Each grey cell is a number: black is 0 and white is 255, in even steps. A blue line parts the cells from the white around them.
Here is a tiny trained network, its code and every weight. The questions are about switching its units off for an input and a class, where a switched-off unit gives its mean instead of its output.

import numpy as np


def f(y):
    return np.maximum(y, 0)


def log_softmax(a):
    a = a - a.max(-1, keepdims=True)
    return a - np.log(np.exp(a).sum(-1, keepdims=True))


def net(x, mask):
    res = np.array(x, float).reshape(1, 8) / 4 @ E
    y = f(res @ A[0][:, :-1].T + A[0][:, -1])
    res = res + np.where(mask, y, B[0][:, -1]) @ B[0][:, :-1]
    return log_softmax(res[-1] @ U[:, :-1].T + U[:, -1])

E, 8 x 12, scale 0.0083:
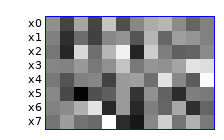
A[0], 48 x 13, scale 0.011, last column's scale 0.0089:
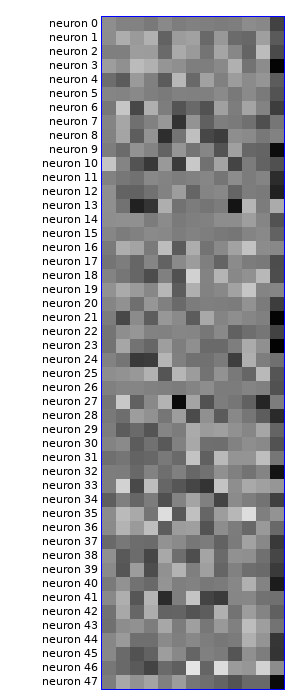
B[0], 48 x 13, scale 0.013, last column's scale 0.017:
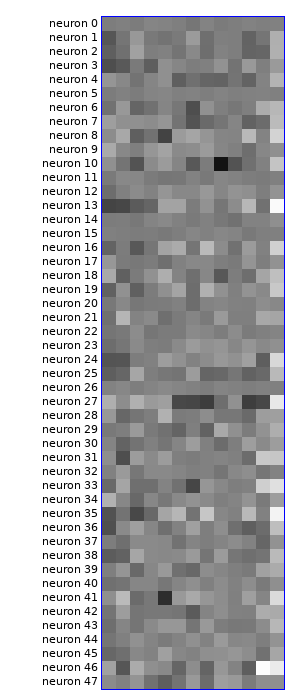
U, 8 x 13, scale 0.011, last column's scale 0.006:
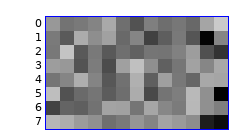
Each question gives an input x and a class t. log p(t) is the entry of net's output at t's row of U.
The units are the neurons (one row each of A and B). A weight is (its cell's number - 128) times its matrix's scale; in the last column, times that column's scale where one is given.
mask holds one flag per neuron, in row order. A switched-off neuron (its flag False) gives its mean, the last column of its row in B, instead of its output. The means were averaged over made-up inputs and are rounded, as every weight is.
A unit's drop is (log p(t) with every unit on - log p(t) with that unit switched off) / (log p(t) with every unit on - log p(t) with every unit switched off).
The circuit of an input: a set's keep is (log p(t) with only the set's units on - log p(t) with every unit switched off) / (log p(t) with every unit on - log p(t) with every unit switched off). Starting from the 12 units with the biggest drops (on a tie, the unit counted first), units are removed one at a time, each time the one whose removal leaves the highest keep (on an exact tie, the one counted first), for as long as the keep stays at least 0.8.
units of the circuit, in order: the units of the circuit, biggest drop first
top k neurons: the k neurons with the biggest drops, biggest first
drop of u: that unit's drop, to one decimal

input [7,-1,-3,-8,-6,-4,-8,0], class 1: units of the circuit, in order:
(neuron 27)
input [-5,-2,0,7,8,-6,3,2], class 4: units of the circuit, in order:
(neuron 13; neuron 25)
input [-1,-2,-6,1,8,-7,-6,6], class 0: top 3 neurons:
(neuron 46; neuron 27; neuron 18)
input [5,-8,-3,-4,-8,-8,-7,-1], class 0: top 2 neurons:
(neuron 27; neuron 7)
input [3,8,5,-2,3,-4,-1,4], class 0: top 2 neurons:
(neuron 13; neuron 35)
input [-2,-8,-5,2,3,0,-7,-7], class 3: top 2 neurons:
(neuron 8; neuron 41)
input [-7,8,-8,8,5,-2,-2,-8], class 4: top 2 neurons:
(neuron 46; neuron 31)
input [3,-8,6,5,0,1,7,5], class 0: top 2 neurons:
(neuron 35; neuron 13)
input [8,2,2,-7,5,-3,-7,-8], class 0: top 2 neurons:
(neuron 10; neuron 18)
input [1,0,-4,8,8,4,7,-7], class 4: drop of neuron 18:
0.0
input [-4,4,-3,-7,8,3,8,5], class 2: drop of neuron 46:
0.3
